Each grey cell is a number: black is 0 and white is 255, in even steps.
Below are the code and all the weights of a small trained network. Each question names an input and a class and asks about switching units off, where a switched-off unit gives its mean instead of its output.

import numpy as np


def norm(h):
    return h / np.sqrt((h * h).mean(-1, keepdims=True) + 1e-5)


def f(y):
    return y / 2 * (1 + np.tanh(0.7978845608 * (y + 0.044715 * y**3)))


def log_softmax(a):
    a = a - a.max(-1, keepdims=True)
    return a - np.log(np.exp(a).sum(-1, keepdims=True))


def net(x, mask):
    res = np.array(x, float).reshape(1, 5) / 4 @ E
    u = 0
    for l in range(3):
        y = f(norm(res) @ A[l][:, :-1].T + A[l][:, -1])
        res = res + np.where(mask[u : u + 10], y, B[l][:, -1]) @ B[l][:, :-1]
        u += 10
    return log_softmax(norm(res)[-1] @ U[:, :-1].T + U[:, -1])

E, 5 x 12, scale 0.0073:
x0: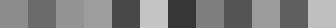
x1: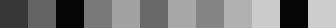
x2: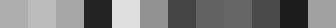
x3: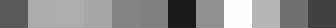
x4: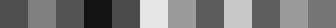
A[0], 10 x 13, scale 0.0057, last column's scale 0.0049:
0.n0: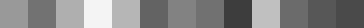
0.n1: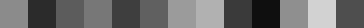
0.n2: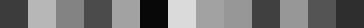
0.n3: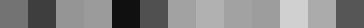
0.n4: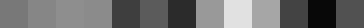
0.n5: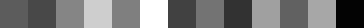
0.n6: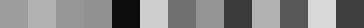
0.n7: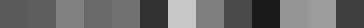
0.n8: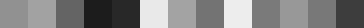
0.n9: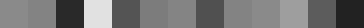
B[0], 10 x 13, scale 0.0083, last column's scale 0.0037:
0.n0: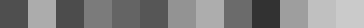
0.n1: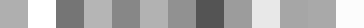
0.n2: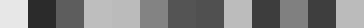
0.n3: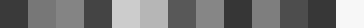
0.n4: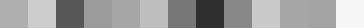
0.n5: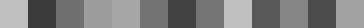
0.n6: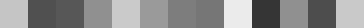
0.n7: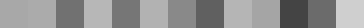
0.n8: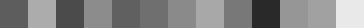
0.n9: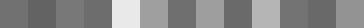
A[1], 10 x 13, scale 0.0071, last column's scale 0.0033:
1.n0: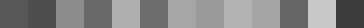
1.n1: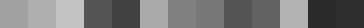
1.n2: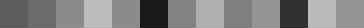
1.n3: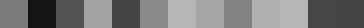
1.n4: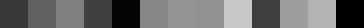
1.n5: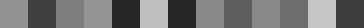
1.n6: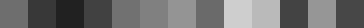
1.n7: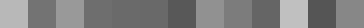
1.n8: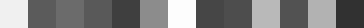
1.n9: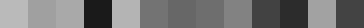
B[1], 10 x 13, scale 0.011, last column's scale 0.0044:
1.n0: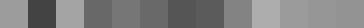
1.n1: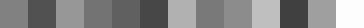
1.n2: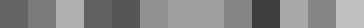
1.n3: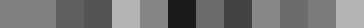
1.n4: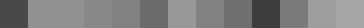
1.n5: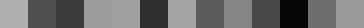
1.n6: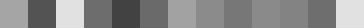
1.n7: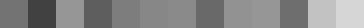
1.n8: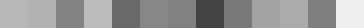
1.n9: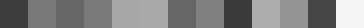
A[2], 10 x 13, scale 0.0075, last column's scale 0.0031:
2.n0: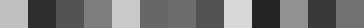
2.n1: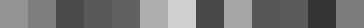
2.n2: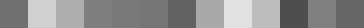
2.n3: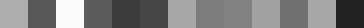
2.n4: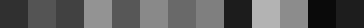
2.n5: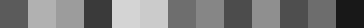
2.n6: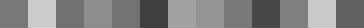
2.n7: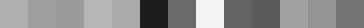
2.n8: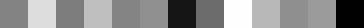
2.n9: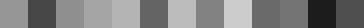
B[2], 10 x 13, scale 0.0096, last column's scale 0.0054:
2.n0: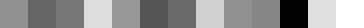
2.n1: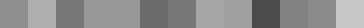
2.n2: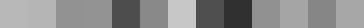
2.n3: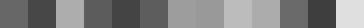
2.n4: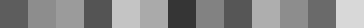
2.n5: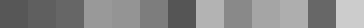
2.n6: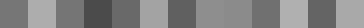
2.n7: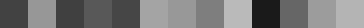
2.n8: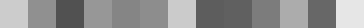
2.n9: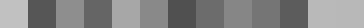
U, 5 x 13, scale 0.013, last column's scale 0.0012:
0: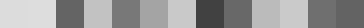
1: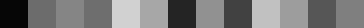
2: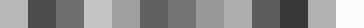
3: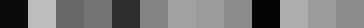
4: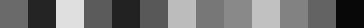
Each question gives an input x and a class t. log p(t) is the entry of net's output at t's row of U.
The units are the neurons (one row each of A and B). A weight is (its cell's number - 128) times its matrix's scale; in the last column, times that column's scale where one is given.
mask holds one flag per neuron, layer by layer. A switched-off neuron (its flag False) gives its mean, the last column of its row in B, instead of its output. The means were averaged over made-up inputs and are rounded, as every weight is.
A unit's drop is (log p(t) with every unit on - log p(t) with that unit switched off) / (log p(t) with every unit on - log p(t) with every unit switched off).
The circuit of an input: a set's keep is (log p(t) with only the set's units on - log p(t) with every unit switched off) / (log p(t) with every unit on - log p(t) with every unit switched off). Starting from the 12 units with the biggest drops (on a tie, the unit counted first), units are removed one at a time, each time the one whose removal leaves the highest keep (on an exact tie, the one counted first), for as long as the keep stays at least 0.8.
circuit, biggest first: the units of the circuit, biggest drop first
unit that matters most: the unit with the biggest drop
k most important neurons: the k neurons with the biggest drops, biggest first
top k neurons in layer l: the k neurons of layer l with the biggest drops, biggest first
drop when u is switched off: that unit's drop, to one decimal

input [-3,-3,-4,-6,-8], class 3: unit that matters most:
0.n0
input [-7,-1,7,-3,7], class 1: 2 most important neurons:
1.n9, 0.n6
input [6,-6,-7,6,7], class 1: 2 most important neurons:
0.n3, 0.n1
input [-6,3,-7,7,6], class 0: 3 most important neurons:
0.n4, 1.n9, 2.n8
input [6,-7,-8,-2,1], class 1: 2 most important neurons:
1.n3, 0.n3
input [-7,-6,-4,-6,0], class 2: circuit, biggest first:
0.n2, 2.n0
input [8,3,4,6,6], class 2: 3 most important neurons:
1.n5, 0.n1, 2.n0
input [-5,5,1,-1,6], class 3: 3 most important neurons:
0.n8, 1.n4, 0.n6
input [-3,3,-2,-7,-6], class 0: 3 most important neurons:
0.n1, 1.n8, 0.n7
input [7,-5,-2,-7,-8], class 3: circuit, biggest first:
0.n0, 2.n7
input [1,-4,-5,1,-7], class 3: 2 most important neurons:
0.n0, 2.n7
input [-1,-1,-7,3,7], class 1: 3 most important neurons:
0.n3, 2.n4, 1.n3
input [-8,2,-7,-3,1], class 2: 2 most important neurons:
0.n2, 2.n0
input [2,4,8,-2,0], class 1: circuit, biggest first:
1.n9
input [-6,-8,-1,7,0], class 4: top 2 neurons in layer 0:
0.n1, 0.n7
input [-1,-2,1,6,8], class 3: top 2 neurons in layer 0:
0.n8, 0.n1
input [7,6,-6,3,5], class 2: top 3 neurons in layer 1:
1.n5, 1.n9, 1.n6
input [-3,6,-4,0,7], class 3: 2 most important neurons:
0.n8, 1.n4
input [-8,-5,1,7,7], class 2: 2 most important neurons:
0.n2, 2.n0
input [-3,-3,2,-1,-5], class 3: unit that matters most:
0.n0
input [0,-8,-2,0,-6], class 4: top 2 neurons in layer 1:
1.n1, 1.n7
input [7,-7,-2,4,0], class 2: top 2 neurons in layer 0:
0.n6, 0.n5
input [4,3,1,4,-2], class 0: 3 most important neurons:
0.n4, 2.n8, 2.n2
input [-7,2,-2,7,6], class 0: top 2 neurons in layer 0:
0.n4, 0.n6
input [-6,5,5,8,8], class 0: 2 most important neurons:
0.n4, 2.n2
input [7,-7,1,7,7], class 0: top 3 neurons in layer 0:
0.n4, 0.n2, 0.n0
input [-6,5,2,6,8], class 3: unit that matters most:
0.n8
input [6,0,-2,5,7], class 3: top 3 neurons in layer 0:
0.n8, 0.n1, 0.n2
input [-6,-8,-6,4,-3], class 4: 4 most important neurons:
1.n1, 1.n7, 1.n9, 0.n6
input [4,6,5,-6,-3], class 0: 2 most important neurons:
1.n8, 0.n3
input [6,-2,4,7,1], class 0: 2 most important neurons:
0.n4, 2.n8
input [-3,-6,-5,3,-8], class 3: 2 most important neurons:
0.n0, 2.n7
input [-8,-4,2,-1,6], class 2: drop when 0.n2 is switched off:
1.4
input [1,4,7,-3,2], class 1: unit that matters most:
1.n9
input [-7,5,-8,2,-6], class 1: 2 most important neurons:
2.n4, 1.n3
